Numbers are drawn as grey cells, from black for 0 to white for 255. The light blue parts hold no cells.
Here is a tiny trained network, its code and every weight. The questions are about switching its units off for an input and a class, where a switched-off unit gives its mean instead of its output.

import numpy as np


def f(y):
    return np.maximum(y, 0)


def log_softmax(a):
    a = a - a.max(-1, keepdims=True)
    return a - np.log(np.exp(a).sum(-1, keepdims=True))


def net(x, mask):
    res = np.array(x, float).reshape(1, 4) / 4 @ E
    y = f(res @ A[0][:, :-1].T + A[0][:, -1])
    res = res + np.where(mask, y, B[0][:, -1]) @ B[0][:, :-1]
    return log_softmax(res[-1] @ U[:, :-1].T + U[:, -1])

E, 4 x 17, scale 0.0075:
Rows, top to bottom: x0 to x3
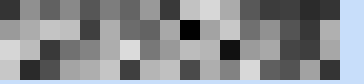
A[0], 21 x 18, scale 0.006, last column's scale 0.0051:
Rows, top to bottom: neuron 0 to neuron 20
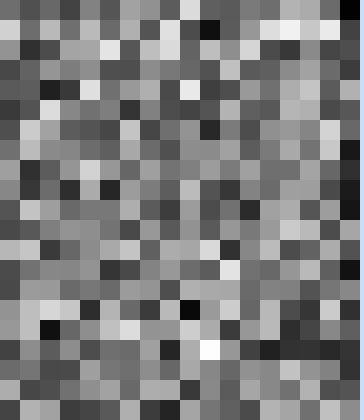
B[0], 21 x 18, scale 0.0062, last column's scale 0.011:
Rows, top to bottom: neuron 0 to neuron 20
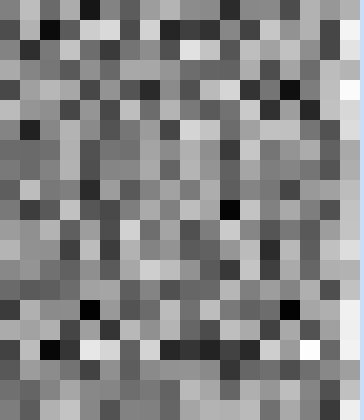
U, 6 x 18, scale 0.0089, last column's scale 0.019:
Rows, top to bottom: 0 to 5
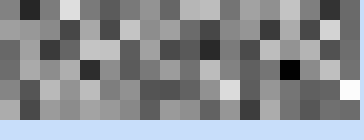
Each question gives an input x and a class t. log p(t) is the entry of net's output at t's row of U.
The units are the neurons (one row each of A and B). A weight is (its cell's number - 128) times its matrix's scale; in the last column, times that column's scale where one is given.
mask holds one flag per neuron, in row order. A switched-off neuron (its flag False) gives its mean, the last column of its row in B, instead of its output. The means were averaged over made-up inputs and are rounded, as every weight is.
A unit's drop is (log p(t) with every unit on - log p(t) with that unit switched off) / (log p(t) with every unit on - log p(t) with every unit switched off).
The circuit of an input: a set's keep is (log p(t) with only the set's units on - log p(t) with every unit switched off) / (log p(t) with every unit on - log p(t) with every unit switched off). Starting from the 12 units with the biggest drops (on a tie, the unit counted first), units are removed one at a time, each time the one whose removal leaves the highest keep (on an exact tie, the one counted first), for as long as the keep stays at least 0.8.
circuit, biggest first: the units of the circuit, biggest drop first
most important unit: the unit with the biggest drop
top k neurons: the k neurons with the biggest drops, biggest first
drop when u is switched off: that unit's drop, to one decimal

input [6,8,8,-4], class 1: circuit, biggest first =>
neuron 12
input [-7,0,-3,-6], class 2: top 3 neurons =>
neuron 1; neuron 2; neuron 19
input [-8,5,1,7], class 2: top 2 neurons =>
neuron 1; neuron 20
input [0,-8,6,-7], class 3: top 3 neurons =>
neuron 4; neuron 9; neuron 0
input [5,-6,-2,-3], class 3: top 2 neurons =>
neuron 4; neuron 1
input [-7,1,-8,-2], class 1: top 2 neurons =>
neuron 5; neuron 17
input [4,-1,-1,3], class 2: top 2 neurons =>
neuron 17; neuron 20
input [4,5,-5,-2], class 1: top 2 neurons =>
neuron 5; neuron 4
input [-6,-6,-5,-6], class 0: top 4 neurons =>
neuron 6; neuron 17; neuron 20; neuron 10
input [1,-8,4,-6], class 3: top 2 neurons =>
neuron 4; neuron 9
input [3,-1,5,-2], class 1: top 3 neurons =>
neuron 16; neuron 12; neuron 1
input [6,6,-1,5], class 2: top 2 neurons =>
neuron 17; neuron 4
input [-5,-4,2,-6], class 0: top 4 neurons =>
neuron 6; neuron 17; neuron 20; neuron 10
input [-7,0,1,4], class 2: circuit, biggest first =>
neuron 1
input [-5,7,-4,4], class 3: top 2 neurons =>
neuron 15; neuron 17
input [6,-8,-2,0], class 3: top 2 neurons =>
neuron 4; neuron 1
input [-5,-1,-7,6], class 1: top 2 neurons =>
neuron 5; neuron 11
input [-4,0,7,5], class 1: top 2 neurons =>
neuron 12; neuron 16
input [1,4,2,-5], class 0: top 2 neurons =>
neuron 4; neuron 6
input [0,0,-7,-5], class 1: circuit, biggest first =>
neuron 5
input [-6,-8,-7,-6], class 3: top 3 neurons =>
neuron 4; neuron 9; neuron 0
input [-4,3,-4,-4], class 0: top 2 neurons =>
neuron 17; neuron 6
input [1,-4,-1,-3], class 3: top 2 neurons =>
neuron 4; neuron 2
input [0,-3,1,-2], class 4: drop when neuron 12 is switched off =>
-0.2
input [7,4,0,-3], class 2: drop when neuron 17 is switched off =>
0.8
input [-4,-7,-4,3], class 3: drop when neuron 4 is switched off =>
0.2
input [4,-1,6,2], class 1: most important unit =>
neuron 16
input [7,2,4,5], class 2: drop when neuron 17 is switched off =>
1.9
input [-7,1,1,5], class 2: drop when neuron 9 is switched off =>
0.0
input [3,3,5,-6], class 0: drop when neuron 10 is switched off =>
0.1
